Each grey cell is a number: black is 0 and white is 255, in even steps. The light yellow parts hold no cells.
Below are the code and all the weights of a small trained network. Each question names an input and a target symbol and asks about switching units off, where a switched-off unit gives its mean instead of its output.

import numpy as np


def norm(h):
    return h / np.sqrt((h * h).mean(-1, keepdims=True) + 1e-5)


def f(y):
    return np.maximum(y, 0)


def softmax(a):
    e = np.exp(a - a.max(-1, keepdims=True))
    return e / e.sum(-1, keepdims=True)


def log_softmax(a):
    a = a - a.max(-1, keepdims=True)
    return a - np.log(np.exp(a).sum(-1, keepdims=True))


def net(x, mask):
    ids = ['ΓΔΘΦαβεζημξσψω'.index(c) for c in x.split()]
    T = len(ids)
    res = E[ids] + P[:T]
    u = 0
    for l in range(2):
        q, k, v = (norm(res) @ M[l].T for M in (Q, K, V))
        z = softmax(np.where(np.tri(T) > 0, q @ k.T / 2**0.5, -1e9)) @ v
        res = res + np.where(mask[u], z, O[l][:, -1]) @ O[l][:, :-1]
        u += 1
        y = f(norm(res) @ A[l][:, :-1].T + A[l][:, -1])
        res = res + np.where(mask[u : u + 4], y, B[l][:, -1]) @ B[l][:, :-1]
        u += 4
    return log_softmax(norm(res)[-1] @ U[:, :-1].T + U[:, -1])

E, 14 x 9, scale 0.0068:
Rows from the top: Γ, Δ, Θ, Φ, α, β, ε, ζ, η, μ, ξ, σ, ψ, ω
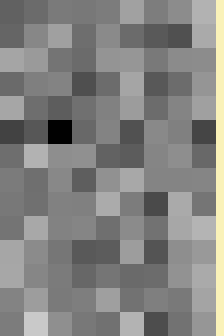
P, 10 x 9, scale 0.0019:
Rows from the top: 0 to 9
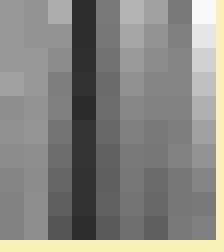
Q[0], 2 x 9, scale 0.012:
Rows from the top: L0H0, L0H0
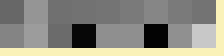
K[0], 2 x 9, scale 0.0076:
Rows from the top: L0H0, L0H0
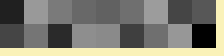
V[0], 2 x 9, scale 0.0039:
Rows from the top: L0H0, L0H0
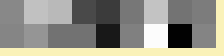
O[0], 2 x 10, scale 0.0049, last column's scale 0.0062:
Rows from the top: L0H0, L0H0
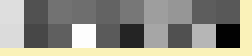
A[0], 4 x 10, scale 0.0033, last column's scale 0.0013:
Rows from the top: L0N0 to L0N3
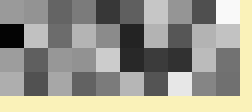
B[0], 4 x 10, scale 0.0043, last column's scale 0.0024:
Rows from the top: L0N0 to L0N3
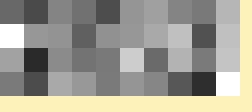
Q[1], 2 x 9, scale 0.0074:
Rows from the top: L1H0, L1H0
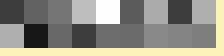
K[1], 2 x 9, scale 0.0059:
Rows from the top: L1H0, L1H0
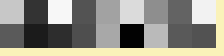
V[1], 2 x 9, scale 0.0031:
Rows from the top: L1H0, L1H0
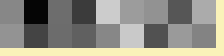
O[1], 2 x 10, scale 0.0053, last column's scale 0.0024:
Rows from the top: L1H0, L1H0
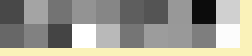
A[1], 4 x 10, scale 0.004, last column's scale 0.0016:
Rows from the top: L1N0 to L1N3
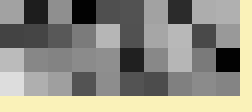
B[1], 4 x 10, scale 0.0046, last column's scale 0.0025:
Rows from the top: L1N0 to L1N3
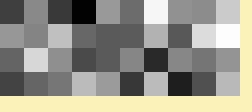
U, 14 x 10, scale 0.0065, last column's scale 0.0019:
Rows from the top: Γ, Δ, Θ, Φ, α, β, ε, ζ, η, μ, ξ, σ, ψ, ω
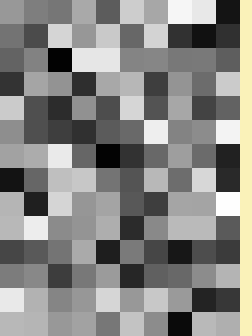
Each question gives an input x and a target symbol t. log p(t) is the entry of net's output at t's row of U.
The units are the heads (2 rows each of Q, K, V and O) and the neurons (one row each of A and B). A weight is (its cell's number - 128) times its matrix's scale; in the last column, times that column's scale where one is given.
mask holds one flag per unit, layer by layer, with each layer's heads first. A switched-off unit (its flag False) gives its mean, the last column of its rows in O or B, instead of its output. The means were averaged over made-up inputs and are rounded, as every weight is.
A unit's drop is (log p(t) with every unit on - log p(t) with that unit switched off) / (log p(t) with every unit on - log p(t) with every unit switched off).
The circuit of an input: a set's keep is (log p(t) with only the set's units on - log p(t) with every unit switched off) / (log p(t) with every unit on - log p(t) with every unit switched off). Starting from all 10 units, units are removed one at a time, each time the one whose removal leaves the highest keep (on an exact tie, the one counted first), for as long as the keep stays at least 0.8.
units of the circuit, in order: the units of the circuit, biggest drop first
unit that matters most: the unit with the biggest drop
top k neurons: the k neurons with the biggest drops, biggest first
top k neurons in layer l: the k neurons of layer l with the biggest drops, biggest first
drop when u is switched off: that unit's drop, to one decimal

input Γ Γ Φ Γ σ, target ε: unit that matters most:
L1H0
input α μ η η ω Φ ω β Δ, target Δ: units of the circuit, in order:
L0N1, L0H0, L1N3
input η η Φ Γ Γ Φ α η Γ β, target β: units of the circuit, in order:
L1N1, L0H0, L0N1
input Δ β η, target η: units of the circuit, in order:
L0H0, L0N2
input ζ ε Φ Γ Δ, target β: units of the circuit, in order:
L0H0, L1N0
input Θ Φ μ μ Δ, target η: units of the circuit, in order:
L0H0, L0N2
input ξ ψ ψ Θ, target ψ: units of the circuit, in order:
L0H0, L1H0
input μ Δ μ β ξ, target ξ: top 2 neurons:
L1N3, L0N0
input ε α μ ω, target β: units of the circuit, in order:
L0H0, L1N0, L1H0
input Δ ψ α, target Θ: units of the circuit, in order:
L0H0, L0N2, L1H0
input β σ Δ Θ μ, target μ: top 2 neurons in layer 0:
L0N1, L0N3
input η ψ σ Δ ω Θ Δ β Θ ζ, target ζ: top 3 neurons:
L1N1, L0N1, L1N0
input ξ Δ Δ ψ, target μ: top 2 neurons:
L0N2, L1N1
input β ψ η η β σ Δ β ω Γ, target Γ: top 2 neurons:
L0N1, L1N0
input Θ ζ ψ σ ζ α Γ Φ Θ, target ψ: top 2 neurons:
L1N1, L1N3
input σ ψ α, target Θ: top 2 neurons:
L0N2, L0N1
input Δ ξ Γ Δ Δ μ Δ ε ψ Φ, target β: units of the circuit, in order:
L0H0, L1N0
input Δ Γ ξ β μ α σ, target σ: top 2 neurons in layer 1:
L1N3, L1N2
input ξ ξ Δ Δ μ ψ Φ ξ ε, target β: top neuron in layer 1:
L1N0
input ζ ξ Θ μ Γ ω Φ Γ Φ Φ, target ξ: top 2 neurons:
L1N0, L1N1
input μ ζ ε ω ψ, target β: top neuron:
L1N0
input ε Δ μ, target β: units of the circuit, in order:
L0H0, L1N0, L1H0
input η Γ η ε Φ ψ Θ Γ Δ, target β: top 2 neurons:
L1N0, L0N2
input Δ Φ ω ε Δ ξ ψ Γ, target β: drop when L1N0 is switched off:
0.2
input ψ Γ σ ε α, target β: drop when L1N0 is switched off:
0.3
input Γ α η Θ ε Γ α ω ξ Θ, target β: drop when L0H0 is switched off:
1.2
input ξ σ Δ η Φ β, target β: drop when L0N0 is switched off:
0.1
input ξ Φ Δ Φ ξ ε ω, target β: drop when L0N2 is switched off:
0.0
